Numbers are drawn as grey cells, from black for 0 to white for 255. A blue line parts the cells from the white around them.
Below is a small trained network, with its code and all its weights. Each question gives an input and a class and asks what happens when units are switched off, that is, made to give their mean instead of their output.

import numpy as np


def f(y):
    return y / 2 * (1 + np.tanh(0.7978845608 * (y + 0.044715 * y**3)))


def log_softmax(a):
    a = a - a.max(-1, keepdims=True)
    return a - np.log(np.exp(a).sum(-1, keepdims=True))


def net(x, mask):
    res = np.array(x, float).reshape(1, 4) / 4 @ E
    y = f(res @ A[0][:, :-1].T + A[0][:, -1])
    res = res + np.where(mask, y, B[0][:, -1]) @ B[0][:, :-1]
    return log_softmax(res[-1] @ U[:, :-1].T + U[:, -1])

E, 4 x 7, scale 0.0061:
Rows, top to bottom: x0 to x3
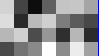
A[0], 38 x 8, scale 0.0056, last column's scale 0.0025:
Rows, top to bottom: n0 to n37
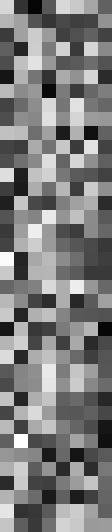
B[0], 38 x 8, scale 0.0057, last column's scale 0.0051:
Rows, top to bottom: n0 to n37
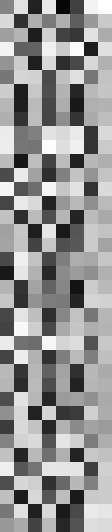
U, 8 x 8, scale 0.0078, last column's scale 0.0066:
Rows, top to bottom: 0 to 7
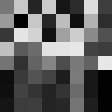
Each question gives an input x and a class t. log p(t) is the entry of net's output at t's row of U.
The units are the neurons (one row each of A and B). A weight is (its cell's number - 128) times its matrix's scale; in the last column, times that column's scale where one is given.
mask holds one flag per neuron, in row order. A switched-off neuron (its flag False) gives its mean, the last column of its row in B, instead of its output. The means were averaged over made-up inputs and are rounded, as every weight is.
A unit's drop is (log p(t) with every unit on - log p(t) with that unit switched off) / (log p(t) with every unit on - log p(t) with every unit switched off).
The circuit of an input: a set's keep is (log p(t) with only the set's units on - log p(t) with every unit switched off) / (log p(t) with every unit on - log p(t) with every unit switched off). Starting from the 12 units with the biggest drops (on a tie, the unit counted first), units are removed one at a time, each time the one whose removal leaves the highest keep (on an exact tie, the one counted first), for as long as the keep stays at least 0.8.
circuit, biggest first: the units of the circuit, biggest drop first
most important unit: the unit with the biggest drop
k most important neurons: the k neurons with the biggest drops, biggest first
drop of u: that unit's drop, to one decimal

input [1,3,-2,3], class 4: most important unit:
n35
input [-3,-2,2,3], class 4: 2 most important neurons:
n0, n36
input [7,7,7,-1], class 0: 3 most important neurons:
n0, n36, n37
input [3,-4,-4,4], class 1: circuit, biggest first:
n20, n8
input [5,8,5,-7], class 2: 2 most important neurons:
n18, n25
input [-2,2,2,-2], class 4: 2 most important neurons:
n0, n36
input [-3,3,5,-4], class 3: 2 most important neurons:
n9, n33
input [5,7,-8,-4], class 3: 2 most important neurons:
n3, n13
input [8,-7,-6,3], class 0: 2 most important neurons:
n0, n36
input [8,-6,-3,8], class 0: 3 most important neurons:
n0, n36, n37
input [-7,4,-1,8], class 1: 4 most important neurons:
n11, n7, n27, n15
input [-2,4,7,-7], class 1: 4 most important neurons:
n35, n32, n6, n3
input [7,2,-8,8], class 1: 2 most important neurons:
n20, n8
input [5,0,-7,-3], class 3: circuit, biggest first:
n3
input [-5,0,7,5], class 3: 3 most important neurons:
n9, n33, n24
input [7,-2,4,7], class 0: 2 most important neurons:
n0, n36
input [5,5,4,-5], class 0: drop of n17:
-0.1
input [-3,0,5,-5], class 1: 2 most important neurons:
n35, n3
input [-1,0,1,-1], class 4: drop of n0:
0.2
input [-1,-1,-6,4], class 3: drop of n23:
0.0
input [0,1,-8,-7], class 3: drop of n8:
0.1
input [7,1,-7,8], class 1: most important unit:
n20
